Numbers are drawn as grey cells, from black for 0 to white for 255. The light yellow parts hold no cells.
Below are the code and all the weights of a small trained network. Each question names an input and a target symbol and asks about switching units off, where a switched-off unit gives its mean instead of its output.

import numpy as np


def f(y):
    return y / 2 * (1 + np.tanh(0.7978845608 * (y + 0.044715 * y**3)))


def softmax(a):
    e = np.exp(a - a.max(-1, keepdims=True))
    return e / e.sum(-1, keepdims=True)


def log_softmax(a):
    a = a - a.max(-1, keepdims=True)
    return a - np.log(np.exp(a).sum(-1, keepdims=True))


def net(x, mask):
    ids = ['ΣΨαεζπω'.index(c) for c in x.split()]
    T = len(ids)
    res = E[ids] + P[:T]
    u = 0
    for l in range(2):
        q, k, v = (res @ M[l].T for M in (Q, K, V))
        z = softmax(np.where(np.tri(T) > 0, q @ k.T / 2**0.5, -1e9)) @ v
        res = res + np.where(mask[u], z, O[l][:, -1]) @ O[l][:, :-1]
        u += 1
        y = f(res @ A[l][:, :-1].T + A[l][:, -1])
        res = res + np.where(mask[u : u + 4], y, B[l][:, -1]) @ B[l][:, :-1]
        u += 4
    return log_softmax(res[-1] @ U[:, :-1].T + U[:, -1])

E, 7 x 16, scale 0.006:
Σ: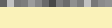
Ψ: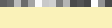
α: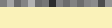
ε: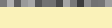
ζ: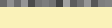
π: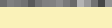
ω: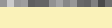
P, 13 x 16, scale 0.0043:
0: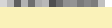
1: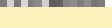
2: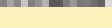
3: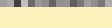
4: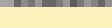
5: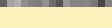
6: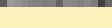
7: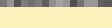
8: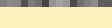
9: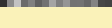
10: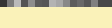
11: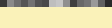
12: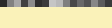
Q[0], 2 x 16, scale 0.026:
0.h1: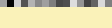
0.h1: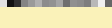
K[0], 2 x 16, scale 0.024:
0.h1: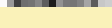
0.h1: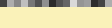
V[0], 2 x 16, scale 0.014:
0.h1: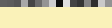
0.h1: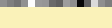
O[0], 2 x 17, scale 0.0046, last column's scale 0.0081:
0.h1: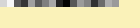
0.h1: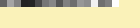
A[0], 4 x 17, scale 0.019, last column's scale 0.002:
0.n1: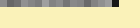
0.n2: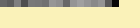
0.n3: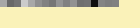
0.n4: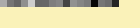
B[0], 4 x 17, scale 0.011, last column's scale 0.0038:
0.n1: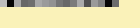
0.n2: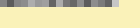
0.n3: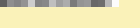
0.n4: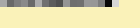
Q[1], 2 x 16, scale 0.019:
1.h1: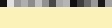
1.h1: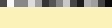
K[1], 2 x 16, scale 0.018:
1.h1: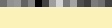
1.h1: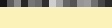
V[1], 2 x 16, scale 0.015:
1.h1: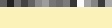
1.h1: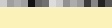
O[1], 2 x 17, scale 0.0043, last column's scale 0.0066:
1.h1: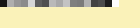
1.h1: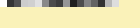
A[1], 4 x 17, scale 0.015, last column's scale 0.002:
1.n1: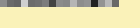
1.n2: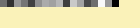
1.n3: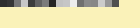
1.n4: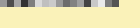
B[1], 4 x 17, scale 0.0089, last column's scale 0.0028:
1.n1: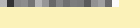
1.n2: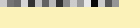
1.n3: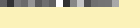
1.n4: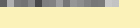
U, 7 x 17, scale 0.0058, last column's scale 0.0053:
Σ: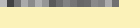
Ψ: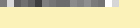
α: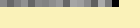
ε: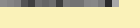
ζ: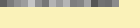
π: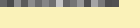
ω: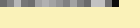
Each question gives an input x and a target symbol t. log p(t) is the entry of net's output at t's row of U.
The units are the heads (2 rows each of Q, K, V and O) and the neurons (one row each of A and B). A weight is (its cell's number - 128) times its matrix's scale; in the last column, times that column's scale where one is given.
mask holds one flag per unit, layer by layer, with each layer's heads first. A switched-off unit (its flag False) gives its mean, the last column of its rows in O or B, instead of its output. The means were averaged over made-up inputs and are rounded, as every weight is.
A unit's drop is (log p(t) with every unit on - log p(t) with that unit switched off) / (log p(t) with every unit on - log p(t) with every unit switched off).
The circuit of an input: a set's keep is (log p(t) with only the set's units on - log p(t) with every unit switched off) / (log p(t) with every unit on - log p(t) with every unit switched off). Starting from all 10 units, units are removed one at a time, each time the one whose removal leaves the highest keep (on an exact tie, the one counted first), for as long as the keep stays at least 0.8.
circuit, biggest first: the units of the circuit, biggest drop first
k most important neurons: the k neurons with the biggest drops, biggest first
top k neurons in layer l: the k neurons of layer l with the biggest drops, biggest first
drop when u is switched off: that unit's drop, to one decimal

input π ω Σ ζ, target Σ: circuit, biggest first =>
[1.h1; 0.h1; 1.n1]
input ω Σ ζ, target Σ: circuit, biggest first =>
[1.h1; 1.n1; 0.h1]
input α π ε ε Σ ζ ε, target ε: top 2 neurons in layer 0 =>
[0.n4; 0.n3]
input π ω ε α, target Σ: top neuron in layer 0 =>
[0.n4]
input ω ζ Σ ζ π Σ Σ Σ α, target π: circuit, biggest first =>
[0.h1; 1.n3; 1.h1]
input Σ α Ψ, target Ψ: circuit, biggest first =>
[1.n4; 1.h1]
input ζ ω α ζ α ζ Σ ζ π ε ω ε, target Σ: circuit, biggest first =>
[1.h1; 0.h1]
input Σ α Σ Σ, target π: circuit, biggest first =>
[1.n3; 0.h1; 1.h1]
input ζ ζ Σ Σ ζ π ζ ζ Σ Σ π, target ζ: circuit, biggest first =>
[0.n3; 0.h1]
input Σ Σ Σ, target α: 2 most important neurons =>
[1.n2; 1.n3]
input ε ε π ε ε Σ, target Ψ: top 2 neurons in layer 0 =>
[0.n4; 0.n2]
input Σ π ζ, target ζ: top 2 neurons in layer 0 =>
[0.n3; 0.n4]
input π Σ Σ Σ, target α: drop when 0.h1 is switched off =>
1.1
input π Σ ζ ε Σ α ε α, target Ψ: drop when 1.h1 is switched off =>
0.1
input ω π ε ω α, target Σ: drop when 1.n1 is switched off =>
0.2
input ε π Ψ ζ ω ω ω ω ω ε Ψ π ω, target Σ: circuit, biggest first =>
[1.h1]
